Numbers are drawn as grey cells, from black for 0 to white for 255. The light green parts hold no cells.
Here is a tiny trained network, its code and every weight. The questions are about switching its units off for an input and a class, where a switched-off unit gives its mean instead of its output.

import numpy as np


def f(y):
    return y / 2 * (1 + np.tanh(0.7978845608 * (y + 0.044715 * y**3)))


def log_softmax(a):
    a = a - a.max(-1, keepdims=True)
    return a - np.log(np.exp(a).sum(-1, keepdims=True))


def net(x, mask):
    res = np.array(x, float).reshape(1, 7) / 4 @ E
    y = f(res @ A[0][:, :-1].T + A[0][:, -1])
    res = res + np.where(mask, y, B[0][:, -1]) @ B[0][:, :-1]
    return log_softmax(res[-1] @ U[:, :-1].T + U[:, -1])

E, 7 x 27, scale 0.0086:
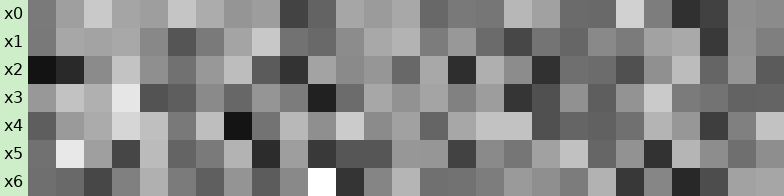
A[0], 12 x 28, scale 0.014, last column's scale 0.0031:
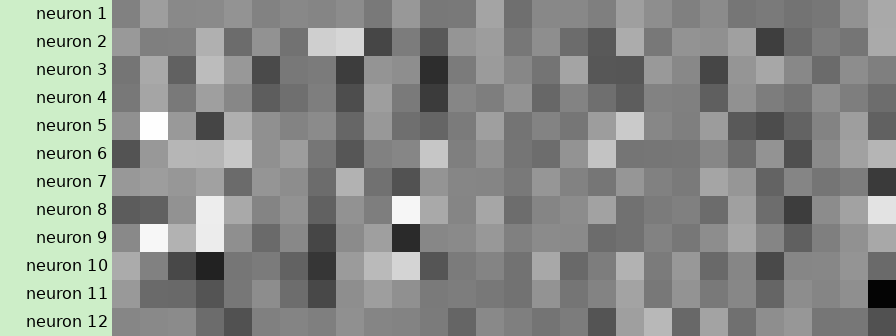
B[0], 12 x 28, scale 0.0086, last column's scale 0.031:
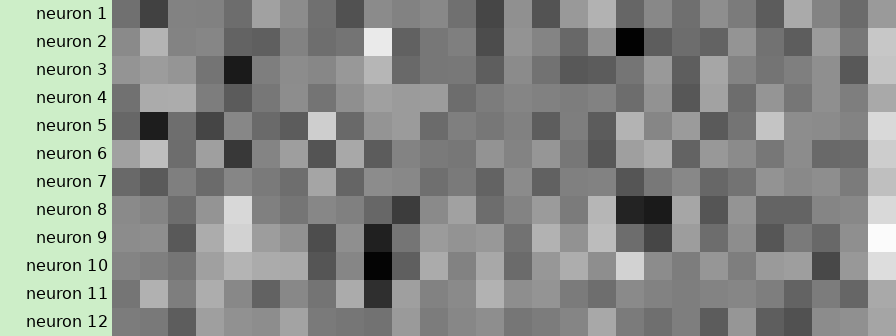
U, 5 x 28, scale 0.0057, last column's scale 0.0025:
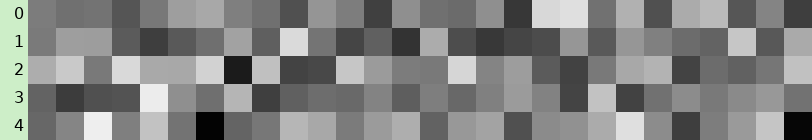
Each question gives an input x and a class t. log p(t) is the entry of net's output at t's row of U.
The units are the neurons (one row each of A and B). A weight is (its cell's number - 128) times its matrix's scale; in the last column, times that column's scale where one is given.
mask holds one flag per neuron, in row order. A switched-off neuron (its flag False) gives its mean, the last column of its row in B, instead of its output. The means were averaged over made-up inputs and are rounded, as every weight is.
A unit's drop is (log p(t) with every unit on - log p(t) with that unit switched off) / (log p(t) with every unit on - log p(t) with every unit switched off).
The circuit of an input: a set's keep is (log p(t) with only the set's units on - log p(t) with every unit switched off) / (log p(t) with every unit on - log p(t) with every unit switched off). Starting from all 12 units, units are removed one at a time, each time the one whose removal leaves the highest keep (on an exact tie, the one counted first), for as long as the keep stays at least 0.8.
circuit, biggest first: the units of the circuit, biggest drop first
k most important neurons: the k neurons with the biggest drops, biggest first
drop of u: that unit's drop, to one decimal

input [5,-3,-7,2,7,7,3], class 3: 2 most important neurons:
[neuron 5; neuron 9]
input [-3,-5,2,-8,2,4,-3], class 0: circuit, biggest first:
[neuron 8]
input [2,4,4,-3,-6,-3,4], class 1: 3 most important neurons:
[neuron 9; neuron 2; neuron 10]
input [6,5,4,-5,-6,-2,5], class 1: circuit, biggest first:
[neuron 9; neuron 2]
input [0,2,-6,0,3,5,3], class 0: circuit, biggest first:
[neuron 5; neuron 8]
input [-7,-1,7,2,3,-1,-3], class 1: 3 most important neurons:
[neuron 9; neuron 10; neuron 3]
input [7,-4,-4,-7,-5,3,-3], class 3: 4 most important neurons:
[neuron 6; neuron 5; neuron 3; neuron 12]
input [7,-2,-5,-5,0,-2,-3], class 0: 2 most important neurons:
[neuron 8; neuron 9]
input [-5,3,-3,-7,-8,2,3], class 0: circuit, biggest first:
[neuron 10; neuron 9]
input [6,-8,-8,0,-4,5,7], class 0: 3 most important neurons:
[neuron 10; neuron 8; neuron 9]
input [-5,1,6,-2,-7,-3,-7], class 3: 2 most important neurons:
[neuron 3; neuron 6]
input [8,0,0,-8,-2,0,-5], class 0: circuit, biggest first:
[neuron 8; neuron 9]
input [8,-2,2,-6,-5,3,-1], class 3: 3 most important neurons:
[neuron 3; neuron 5; neuron 4]
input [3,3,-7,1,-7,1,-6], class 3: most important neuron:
[neuron 3]
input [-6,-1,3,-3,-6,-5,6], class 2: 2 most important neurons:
[neuron 5; neuron 10]
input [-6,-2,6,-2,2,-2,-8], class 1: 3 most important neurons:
[neuron 9; neuron 10; neuron 8]
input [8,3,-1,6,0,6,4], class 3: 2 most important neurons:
[neuron 5; neuron 9]
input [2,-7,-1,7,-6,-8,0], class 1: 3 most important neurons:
[neuron 9; neuron 2; neuron 8]
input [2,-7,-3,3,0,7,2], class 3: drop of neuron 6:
0.4
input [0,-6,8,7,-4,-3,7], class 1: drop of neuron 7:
0.0
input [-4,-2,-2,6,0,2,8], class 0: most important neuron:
[neuron 10]
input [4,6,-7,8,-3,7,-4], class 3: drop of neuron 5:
0.8
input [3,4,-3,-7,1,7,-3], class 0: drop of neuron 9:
0.2
